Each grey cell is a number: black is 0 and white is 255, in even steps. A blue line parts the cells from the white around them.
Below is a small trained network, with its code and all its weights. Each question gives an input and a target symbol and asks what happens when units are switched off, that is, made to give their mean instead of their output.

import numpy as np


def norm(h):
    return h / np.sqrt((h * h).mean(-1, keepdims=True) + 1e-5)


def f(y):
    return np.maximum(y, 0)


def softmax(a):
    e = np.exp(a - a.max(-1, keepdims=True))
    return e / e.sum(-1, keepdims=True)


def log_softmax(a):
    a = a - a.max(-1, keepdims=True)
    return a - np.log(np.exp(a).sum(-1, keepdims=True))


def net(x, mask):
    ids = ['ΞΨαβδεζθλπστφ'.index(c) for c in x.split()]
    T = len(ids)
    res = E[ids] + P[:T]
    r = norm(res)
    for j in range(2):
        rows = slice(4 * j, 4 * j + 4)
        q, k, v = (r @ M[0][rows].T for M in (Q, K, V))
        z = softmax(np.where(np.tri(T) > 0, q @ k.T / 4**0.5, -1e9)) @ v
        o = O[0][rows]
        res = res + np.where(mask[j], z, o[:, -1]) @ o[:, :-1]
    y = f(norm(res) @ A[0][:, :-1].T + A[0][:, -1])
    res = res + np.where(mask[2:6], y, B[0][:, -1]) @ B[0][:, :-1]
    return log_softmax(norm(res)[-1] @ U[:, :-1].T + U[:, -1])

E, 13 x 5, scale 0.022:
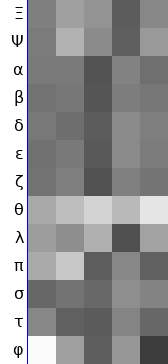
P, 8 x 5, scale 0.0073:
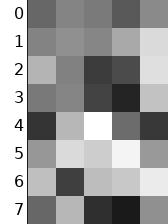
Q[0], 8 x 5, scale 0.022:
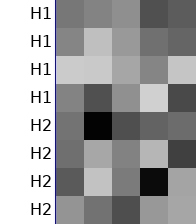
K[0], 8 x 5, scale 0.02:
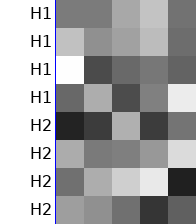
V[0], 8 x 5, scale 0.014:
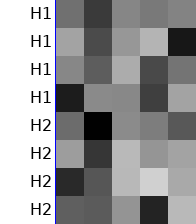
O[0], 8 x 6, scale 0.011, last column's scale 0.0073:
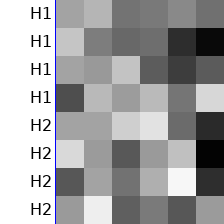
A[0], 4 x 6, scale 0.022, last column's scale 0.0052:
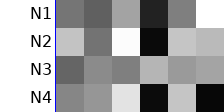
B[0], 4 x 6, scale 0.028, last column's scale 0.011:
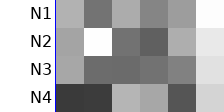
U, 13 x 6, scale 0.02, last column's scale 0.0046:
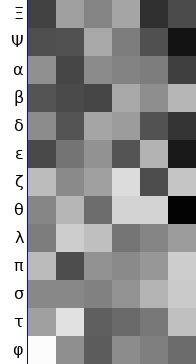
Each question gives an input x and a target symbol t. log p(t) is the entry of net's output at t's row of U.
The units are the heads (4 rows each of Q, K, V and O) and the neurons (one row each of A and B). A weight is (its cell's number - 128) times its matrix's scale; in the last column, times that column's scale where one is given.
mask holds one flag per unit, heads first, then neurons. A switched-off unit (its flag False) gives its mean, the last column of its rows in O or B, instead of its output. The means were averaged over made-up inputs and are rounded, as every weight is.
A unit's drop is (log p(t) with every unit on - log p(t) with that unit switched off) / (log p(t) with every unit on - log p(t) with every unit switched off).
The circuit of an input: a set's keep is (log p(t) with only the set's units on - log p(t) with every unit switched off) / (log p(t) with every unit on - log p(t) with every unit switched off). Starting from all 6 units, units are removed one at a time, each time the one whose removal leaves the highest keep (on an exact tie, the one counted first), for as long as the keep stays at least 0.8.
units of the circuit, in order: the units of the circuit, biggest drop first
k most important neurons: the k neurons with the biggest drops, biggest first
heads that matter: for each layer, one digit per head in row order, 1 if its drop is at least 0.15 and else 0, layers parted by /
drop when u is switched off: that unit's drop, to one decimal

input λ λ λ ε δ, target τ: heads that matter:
01
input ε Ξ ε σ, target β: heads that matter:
10
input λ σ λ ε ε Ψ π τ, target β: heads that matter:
01
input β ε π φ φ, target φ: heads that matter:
10
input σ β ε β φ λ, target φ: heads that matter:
11
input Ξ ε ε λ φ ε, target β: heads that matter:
10
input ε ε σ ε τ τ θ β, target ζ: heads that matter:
11
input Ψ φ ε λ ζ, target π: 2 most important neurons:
(N1, N4)
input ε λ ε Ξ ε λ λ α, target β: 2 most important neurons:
(N2, N1)
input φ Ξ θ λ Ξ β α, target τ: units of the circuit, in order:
(H2)
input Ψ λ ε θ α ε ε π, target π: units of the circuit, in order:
(N2, H1)
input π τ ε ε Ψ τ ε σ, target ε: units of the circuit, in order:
(N2, N4, H2, H1)
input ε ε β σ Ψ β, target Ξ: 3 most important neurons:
(N1, N2, N4)
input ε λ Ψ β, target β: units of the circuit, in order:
(N2, H1)
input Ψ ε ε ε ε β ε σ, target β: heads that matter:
01
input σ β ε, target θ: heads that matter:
11
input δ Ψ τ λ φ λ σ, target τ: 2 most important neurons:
(N4, N1)
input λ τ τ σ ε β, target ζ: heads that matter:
01
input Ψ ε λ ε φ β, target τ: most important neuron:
(N4)
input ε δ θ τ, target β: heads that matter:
10
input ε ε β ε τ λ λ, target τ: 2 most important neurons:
(N2, N1)
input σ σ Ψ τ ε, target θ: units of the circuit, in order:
(H2)
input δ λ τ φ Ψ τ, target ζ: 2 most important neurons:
(N2, N4)
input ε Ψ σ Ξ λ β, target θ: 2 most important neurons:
(N4, N2)
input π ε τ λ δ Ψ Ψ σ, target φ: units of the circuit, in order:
(N3, H1, H2)
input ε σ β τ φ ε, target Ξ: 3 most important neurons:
(N1, N2, N4)
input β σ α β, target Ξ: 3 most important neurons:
(N2, N1, N4)
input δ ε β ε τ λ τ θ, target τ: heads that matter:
10
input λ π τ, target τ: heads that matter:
01
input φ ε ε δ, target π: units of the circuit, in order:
(N2, N4)
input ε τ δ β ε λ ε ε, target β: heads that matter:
01
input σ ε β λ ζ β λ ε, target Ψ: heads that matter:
11
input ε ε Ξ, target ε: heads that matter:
11
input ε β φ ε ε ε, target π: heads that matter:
01
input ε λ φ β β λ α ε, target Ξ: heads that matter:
10
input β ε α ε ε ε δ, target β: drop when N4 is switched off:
0.2
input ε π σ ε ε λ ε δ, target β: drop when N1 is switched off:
0.5
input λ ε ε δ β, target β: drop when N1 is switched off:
0.6
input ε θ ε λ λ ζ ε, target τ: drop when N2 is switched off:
0.0
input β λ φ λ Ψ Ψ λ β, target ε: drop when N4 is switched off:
0.4
